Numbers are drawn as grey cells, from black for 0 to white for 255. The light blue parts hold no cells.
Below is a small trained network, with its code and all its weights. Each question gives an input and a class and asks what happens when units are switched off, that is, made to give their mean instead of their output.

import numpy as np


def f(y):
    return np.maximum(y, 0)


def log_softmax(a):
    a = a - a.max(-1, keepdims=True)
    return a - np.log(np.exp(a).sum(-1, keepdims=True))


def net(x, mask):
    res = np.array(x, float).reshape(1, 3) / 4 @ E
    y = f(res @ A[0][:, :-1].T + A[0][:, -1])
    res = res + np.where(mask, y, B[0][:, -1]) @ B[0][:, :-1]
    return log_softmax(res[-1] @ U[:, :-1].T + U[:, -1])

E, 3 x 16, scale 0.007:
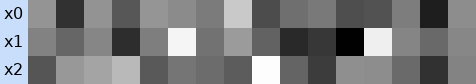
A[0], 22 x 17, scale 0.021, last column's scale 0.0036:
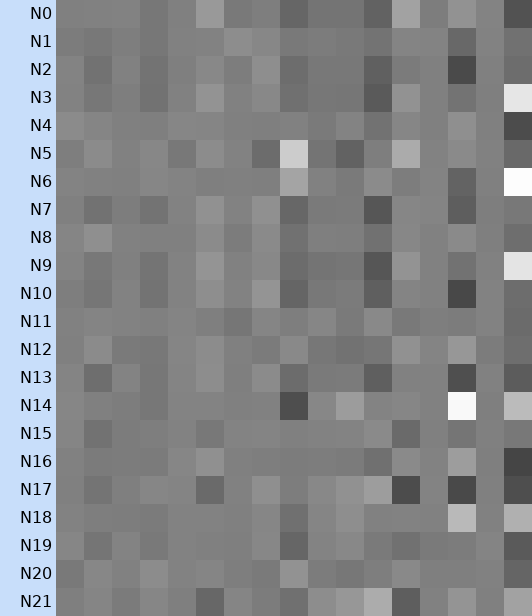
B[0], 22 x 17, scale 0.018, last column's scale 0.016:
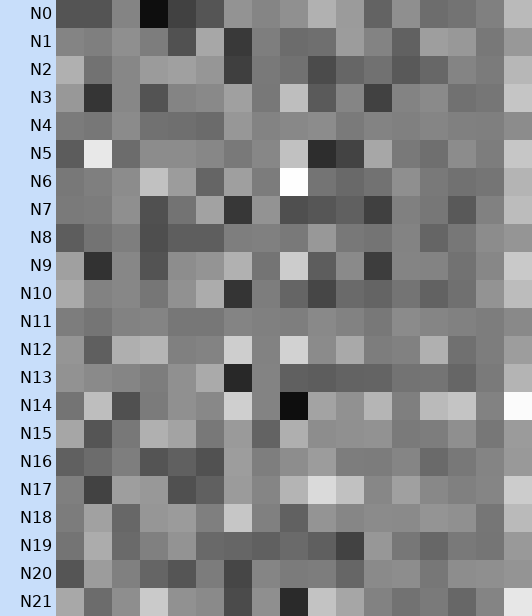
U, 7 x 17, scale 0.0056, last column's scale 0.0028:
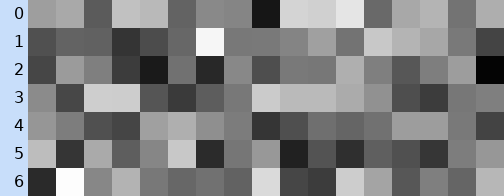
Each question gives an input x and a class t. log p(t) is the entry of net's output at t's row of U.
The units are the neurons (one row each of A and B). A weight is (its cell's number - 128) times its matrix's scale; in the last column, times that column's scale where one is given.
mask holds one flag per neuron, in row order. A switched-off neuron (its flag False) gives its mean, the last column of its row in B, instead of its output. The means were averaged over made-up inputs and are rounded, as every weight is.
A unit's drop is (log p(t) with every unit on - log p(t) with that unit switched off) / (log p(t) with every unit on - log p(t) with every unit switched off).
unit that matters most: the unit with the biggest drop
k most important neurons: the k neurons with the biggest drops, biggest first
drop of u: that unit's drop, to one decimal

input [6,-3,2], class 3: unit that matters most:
N17
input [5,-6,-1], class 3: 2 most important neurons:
(N14; N17)
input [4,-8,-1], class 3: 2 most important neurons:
(N14; N17)
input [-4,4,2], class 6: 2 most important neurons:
(N5; N14)
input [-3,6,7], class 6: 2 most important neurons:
(N5; N21)
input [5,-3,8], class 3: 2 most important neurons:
(N17; N14)
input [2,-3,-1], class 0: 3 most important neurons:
(N9; N3; N0)
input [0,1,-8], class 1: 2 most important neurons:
(N21; N0)
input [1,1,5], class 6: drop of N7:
0.1
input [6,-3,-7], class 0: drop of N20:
0.0
